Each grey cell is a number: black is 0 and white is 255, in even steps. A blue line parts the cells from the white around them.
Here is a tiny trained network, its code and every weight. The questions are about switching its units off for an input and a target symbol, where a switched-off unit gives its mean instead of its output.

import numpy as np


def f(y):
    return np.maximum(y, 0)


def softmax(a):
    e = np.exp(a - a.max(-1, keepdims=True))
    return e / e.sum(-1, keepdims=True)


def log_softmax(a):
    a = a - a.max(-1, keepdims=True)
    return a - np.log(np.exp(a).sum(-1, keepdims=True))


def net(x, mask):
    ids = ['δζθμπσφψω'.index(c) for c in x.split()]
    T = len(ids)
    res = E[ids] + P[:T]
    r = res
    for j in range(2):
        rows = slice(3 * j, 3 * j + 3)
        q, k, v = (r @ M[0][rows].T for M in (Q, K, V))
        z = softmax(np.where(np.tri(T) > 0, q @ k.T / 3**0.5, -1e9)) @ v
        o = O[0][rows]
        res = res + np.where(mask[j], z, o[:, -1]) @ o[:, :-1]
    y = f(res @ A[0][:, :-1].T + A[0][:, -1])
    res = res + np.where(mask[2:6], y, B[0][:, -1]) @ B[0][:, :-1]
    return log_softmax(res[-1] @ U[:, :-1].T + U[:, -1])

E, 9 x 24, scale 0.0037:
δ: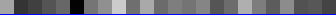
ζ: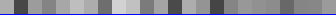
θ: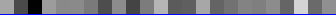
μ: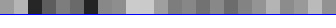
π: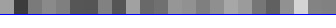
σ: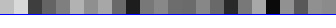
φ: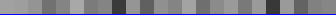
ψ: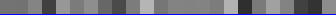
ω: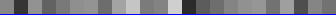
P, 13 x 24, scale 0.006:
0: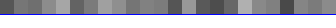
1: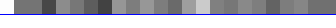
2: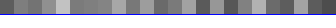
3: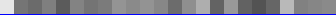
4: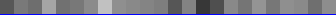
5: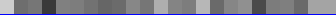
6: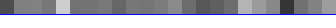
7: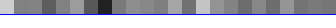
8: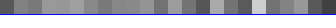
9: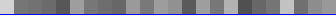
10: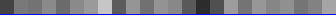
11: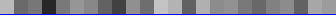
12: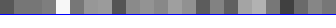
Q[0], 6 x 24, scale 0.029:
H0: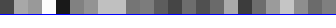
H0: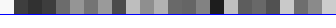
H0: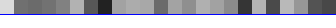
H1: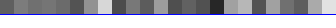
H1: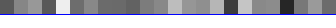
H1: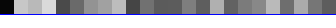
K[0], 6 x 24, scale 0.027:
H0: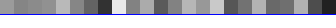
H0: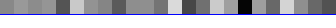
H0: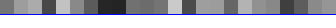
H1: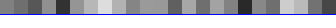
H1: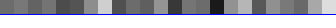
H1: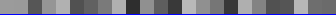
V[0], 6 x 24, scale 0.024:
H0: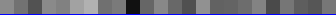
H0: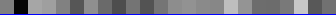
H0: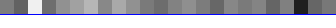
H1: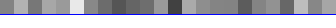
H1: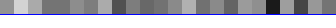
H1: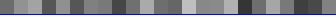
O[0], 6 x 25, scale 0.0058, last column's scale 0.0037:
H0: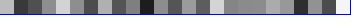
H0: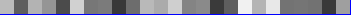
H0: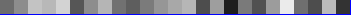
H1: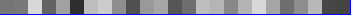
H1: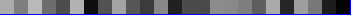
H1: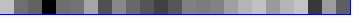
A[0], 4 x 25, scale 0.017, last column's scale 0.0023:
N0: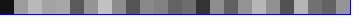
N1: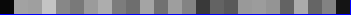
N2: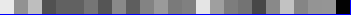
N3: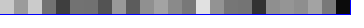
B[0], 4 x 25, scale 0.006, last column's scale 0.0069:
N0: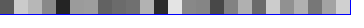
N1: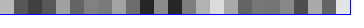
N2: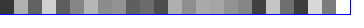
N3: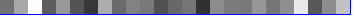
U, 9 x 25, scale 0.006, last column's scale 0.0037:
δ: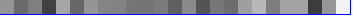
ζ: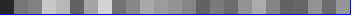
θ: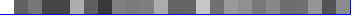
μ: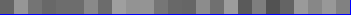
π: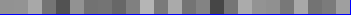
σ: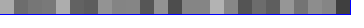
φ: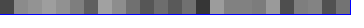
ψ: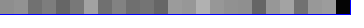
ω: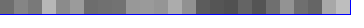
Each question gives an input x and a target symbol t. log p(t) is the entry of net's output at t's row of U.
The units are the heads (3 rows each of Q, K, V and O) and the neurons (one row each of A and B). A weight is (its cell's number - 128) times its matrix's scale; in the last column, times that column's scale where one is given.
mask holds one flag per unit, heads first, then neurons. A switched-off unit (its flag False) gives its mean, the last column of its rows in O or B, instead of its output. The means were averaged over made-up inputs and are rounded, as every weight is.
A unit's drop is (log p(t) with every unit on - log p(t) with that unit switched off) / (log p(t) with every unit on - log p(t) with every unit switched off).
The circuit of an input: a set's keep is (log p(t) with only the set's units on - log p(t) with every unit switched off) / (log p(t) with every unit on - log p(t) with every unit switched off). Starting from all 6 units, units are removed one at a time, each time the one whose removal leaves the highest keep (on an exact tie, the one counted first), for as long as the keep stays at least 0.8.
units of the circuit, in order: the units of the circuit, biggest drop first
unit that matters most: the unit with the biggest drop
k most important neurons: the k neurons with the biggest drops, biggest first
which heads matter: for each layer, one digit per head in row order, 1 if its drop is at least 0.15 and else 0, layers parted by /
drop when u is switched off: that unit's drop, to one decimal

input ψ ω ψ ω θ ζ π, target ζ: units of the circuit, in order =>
(H1)
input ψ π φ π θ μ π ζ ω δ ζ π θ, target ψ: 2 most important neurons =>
(N0, N1)
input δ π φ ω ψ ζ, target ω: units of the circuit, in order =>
(H1, H0)
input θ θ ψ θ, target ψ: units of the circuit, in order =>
(N2, H1)
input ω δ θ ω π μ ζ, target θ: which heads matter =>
10
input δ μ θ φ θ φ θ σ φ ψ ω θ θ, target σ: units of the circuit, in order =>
(N1, H0)
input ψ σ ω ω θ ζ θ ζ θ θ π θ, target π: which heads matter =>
10
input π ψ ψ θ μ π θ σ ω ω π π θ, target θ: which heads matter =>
10
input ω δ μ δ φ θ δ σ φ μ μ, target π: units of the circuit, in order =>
(H1, N0, H0)
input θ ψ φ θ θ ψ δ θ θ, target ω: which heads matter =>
01
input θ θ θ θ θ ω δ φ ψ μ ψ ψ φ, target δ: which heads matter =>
01
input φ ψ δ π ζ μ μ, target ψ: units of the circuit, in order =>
(N0, N1, H0, H1)
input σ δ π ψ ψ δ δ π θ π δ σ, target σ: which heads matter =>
10
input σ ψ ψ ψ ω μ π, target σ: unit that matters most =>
N1
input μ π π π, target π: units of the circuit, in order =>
(H0, N3)
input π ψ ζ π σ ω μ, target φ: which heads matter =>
11
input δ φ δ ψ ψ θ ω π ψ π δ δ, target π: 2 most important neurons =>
(N3, N1)
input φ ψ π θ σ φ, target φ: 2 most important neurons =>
(N3, N2)
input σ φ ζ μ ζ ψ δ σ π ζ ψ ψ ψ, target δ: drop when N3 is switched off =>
0.0
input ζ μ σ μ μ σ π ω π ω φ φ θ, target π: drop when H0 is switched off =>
0.2
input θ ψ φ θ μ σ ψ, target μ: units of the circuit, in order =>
(H0)
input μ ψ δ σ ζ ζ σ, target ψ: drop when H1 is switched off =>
0.4
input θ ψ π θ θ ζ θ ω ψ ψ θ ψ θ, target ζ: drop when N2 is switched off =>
-0.1
